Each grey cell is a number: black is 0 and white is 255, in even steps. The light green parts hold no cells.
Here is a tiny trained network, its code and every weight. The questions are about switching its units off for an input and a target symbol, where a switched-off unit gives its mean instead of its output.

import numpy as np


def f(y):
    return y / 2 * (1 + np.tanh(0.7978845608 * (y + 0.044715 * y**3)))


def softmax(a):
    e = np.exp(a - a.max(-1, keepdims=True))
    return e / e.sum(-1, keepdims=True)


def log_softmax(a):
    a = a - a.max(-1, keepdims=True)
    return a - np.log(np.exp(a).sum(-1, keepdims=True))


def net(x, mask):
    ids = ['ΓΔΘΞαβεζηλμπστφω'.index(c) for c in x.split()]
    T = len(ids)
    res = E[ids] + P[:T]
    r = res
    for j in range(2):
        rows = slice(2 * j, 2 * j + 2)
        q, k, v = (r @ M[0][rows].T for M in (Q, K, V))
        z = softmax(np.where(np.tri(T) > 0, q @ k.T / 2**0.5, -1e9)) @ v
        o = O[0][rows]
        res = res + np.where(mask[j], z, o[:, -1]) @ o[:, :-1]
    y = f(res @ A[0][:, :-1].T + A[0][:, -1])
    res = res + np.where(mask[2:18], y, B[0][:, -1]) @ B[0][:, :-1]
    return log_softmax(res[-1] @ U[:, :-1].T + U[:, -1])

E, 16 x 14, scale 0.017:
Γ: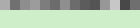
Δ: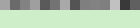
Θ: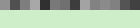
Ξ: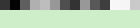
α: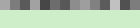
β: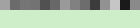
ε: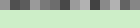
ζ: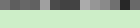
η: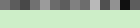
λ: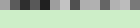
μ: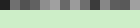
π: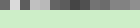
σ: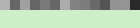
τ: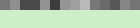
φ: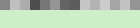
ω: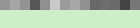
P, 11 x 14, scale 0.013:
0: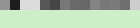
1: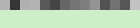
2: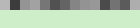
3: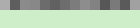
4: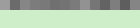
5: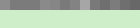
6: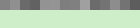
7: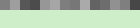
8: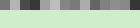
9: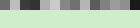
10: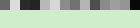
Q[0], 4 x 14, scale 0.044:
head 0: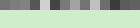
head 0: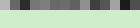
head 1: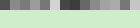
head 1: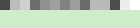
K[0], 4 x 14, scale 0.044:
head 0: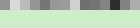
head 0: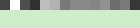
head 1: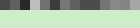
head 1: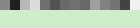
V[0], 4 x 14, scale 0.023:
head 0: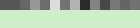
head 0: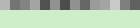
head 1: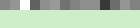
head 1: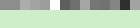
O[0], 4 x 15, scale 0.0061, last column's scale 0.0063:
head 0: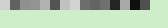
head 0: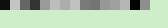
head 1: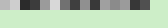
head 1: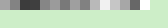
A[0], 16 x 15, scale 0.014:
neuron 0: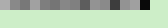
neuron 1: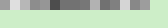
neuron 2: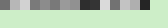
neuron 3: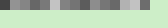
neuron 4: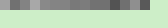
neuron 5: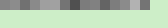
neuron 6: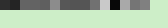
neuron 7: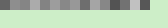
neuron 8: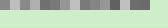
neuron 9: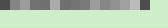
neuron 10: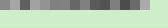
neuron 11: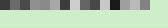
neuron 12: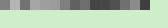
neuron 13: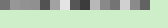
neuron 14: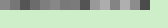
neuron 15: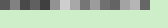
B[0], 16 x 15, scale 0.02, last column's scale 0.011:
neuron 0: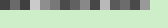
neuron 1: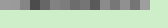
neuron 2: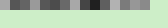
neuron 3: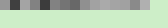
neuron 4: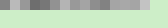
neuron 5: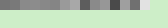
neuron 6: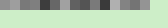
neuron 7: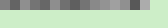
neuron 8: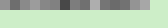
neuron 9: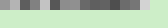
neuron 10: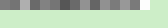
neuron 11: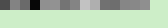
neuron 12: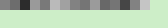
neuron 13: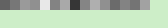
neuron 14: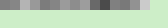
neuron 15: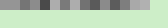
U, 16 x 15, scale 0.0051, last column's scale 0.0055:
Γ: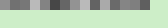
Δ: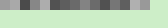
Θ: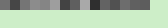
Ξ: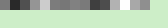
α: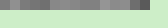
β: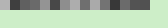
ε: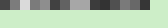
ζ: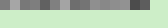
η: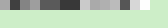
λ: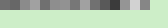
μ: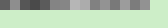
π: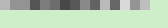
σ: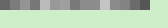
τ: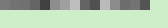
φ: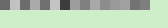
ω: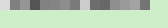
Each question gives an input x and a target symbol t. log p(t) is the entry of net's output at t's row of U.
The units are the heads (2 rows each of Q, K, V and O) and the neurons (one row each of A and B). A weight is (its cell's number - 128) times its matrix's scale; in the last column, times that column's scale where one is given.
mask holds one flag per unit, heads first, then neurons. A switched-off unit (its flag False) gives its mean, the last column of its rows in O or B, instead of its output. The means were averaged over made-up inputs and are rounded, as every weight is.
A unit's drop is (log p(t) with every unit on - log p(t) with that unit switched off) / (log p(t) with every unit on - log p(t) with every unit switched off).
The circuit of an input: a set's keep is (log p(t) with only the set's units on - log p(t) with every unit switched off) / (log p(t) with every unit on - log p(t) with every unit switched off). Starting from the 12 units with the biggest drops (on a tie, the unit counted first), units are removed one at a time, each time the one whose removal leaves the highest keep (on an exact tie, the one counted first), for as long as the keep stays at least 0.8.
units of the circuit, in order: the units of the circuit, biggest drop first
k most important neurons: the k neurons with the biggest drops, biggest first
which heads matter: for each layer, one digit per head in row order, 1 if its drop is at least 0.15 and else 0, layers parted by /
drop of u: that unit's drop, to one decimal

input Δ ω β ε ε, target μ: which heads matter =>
10
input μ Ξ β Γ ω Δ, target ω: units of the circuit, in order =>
(neuron 14; head 1)
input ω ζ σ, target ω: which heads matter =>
11
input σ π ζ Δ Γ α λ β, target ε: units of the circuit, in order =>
(head 1)
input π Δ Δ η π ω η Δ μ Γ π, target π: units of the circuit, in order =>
(neuron 1; head 1; neuron 12)
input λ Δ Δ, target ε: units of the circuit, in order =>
(head 1; head 0)
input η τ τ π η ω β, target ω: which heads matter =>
01
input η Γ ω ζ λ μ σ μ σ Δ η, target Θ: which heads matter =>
01
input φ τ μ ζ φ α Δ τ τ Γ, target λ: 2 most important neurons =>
(neuron 5; neuron 12)
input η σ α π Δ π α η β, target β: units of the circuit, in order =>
(head 0; head 1)
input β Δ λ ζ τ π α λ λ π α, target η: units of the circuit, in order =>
(head 0; neuron 9)
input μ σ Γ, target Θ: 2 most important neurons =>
(neuron 0; neuron 12)
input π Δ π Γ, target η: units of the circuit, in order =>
(neuron 9; neuron 5)
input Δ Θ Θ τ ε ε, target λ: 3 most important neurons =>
(neuron 5; neuron 12; neuron 4)
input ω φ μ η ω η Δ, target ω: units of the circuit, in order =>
(head 1; neuron 14)
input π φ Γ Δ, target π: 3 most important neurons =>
(neuron 3; neuron 9; neuron 5)
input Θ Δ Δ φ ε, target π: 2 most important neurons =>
(neuron 3; neuron 9)
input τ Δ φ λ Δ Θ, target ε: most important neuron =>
(neuron 12)
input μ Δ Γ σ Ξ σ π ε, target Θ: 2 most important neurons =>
(neuron 12; neuron 10)
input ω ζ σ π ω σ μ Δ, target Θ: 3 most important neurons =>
(neuron 0; neuron 12; neuron 10)
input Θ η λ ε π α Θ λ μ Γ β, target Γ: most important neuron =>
(neuron 0)
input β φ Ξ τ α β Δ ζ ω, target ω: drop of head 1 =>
0.3
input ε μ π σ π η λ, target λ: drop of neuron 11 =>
0.0
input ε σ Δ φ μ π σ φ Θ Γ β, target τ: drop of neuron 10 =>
0.1
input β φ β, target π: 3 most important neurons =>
(neuron 3; neuron 9; neuron 5)
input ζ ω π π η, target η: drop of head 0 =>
0.2
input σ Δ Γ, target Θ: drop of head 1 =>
1.3
